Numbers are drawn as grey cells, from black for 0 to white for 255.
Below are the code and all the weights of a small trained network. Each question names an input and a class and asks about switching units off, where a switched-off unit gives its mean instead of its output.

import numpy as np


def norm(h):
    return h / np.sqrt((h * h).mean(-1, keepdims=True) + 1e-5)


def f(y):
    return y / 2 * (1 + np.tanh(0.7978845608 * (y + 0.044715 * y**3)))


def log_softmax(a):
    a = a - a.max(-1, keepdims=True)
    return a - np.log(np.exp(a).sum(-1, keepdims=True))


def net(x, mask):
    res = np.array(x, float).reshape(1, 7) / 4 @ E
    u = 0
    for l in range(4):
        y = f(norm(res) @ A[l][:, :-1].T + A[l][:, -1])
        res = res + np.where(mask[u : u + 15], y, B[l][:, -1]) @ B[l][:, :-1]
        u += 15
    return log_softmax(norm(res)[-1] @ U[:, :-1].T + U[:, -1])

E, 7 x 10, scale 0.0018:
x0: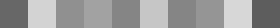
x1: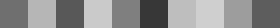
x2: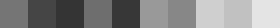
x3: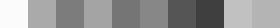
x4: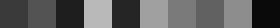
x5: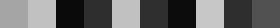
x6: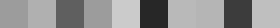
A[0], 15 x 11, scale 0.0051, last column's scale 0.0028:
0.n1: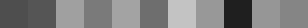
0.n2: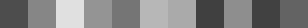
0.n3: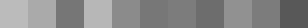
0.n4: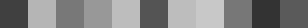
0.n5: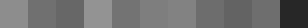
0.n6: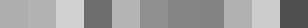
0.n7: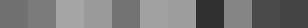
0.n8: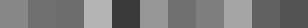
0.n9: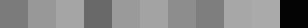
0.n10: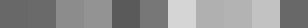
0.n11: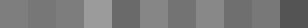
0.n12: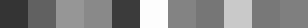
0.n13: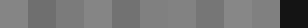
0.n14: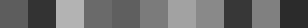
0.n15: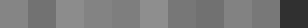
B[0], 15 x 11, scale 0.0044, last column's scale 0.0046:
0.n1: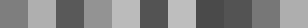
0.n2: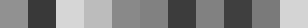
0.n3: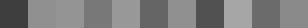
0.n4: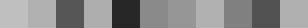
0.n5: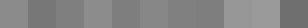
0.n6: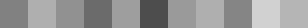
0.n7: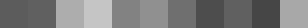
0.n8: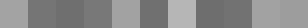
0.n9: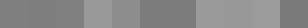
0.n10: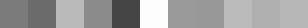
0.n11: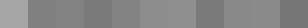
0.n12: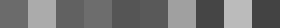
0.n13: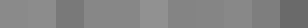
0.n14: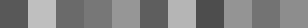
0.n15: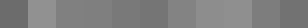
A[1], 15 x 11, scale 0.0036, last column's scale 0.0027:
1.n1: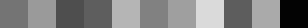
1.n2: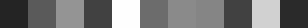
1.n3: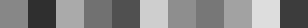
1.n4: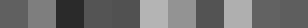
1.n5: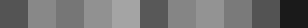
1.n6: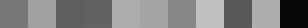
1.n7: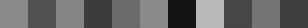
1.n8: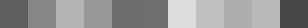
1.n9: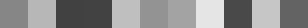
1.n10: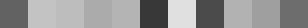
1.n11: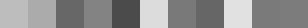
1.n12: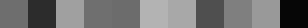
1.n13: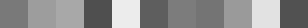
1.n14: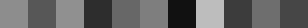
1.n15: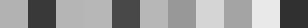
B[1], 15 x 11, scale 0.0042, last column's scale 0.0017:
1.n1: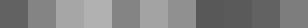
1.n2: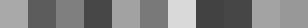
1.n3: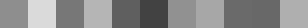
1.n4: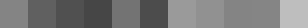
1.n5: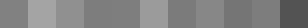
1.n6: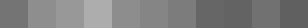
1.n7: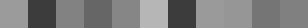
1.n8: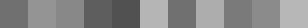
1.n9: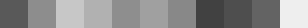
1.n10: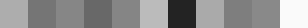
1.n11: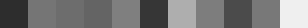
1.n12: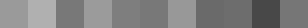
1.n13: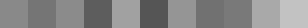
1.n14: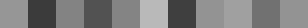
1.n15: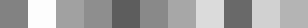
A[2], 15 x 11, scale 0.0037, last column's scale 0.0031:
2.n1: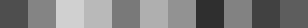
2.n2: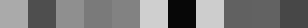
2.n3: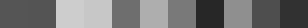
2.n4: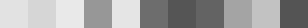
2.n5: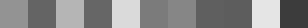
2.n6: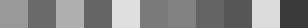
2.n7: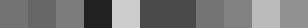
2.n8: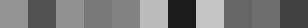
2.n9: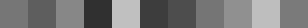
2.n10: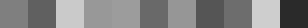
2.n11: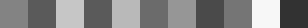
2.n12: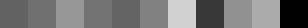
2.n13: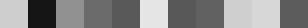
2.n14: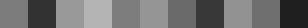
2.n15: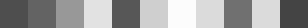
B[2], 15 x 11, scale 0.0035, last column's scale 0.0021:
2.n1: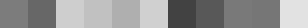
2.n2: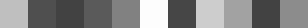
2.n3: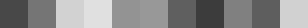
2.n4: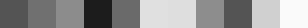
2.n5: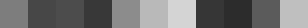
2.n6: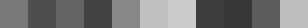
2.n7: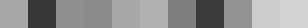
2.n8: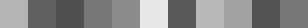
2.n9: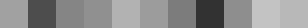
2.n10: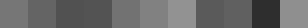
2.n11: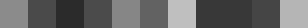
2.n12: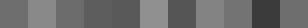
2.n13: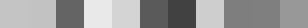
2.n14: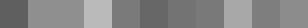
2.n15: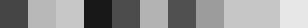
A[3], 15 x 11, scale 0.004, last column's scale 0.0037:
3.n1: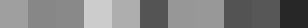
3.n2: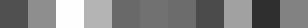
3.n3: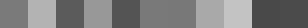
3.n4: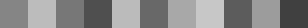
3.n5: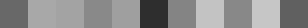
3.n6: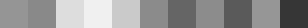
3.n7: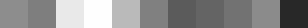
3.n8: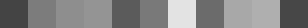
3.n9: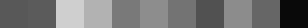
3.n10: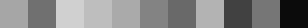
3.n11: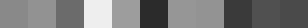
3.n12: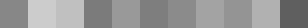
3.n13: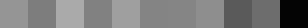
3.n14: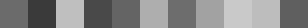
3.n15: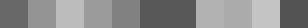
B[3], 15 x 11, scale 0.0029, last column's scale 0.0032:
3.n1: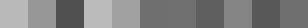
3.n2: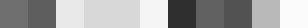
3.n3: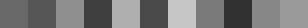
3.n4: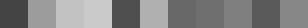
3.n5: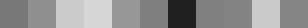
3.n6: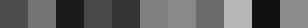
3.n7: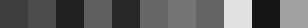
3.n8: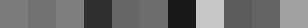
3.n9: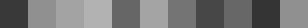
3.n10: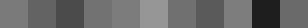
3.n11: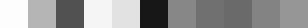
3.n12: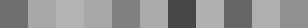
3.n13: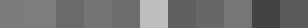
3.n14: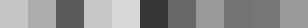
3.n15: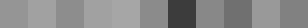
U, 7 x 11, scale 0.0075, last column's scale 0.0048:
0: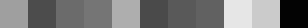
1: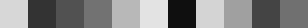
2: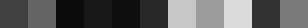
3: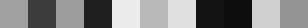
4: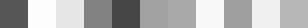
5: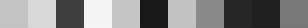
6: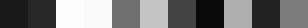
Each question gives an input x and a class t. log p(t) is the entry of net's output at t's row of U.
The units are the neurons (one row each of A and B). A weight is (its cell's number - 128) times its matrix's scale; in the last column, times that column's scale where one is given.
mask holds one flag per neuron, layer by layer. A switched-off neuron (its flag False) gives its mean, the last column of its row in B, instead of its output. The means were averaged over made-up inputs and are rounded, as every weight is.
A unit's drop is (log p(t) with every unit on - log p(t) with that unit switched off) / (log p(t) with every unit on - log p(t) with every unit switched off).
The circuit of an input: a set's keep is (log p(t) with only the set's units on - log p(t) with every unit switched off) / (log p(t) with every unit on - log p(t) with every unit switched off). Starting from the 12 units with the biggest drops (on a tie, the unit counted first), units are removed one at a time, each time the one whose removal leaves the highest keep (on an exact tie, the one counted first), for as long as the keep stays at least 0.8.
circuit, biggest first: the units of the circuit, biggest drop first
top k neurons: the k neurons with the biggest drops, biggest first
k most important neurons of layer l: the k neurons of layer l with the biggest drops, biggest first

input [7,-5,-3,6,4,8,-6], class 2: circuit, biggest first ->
(0.n2 1.n11)
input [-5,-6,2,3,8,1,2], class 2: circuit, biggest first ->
(0.n2 3.n2)
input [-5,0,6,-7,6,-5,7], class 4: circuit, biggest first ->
(2.n15)
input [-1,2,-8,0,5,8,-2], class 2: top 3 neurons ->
(0.n2 0.n4 3.n2)
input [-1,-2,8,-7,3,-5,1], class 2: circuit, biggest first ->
(0.n12 1.n4)
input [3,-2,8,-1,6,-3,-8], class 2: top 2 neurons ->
(1.n4 0.n12)
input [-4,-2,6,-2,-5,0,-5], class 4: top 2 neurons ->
(0.n10 1.n3)
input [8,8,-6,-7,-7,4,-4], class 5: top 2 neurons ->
(0.n4 0.n10)
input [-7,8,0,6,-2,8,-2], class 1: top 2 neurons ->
(0.n12 0.n1)
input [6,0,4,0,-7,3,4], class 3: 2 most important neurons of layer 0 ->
(0.n6 0.n12)
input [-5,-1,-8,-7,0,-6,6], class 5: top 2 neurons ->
(0.n1 0.n4)
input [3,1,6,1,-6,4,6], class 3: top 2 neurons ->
(1.n13 2.n5)
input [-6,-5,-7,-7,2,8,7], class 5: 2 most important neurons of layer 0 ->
(0.n4 0.n1)
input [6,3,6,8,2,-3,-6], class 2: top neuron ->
(0.n12)
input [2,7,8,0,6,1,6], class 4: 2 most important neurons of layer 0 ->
(0.n12 0.n10)
